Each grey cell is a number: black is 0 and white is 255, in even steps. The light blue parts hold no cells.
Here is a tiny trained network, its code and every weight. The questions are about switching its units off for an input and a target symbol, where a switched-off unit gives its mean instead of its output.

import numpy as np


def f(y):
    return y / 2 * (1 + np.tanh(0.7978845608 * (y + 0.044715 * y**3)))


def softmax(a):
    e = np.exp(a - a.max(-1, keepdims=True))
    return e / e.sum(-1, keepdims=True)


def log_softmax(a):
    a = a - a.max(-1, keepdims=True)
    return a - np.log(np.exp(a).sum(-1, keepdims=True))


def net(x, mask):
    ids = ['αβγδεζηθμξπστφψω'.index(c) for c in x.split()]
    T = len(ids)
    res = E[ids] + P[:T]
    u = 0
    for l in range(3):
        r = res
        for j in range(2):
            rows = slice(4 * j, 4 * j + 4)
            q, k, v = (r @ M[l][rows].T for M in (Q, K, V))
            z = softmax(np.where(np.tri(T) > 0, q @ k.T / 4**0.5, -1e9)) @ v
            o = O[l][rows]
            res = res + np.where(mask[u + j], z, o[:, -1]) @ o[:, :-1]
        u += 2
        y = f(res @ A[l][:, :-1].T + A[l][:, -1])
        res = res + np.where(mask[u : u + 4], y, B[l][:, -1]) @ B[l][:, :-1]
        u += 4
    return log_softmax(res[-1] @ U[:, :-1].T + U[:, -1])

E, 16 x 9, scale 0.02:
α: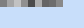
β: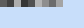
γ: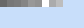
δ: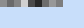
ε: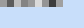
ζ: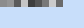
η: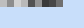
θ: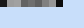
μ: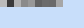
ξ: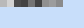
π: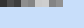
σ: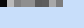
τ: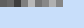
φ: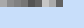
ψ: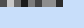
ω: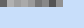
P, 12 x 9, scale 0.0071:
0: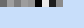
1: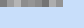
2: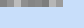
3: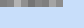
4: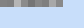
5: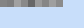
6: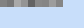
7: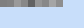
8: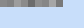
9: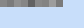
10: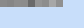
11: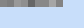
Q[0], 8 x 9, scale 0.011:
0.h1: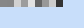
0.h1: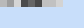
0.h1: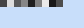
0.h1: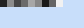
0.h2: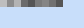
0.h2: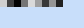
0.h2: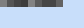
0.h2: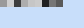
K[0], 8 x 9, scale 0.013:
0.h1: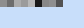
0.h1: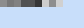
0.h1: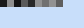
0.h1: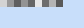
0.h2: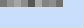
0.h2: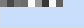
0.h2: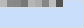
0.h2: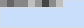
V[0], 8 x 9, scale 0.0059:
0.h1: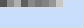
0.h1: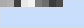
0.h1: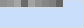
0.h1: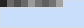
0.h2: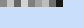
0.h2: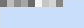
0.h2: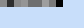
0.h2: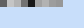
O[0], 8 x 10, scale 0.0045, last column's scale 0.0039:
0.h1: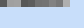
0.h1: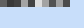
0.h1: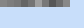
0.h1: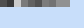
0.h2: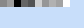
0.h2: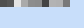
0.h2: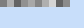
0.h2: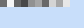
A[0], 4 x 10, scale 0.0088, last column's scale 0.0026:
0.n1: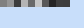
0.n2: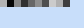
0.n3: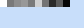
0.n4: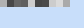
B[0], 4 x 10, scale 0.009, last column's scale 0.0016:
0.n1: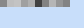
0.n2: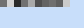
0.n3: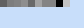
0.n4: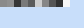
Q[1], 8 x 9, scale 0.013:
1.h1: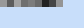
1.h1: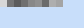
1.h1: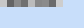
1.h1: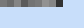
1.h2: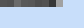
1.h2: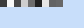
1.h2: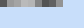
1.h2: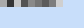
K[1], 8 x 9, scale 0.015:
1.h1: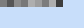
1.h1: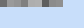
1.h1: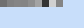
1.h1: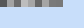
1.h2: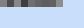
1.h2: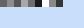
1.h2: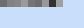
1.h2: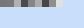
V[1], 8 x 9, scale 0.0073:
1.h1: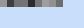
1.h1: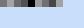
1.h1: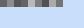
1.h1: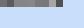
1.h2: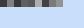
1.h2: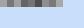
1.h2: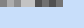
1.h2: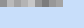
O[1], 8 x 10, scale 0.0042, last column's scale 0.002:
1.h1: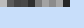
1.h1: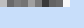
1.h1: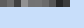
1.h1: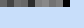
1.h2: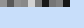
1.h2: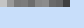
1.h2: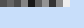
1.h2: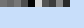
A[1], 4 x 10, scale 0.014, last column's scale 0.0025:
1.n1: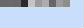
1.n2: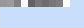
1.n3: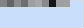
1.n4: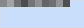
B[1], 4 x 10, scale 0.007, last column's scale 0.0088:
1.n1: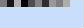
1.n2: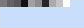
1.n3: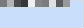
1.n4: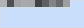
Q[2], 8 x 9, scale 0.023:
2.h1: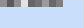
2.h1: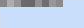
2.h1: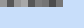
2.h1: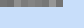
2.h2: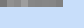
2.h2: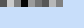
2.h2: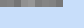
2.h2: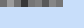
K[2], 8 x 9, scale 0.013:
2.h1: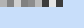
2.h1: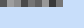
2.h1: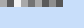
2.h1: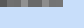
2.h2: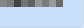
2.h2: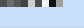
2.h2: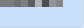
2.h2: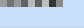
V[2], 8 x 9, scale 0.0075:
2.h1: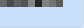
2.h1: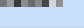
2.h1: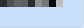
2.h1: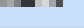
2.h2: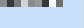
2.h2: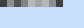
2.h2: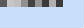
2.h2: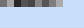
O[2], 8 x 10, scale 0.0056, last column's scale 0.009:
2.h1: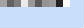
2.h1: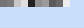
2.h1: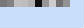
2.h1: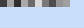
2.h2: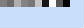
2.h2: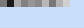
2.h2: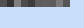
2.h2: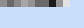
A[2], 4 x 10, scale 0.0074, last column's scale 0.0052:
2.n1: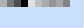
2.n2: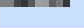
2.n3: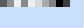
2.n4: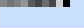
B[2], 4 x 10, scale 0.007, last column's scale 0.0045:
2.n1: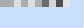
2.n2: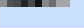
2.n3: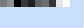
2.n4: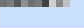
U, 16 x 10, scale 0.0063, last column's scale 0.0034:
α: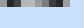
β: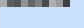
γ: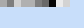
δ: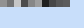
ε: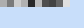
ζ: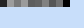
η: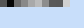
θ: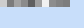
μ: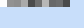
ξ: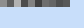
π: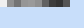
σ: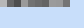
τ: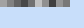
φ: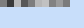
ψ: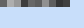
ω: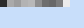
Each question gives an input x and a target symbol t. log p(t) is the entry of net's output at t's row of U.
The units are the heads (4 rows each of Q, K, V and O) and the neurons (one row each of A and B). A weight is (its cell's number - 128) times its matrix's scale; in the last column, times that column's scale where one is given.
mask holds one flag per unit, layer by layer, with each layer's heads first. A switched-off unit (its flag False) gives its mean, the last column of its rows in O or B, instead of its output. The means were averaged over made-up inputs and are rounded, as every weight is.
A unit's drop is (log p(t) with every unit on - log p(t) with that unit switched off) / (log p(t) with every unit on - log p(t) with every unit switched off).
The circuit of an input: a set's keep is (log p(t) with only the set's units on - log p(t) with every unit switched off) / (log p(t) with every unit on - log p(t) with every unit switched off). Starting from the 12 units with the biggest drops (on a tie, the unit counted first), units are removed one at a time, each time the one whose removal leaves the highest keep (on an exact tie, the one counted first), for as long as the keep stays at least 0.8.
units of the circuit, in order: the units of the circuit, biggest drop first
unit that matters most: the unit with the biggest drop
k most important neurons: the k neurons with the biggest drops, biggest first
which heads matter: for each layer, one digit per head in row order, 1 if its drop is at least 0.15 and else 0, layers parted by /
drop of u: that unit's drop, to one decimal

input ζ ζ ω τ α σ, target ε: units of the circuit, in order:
2.h1, 1.n2, 2.h2
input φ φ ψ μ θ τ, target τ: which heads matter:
00 / 01 / 10
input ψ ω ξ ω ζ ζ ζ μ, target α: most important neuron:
0.n4
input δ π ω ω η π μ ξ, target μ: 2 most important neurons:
1.n2, 1.n1
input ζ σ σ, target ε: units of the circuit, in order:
2.h1, 2.h2, 1.n2
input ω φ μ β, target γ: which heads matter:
10 / 01 / 01
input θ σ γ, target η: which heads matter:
01 / 10 / 11
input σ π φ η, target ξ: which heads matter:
00 / 00 / 10
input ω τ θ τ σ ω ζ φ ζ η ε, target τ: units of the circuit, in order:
2.n3, 1.n3
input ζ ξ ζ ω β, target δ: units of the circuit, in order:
1.n1, 1.h2
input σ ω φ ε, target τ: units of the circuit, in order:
2.n3, 0.n3
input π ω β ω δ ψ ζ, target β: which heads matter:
00 / 01 / 01
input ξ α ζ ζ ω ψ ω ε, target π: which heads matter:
01 / 10 / 11
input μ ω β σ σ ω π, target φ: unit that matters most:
1.n1
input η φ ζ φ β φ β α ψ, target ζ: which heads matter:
11 / 01 / 10
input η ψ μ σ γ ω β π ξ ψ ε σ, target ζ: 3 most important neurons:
0.n1, 0.n3, 2.n1
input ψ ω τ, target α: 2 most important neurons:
0.n4, 0.n2
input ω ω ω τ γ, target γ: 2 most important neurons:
1.n2, 0.n1
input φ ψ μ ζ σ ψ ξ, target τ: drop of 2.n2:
0.3
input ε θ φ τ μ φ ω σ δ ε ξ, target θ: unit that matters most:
2.h2
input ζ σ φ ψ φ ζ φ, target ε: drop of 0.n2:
0.0
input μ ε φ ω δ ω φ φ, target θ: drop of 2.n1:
0.1
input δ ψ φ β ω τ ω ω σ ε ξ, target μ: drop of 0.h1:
0.1
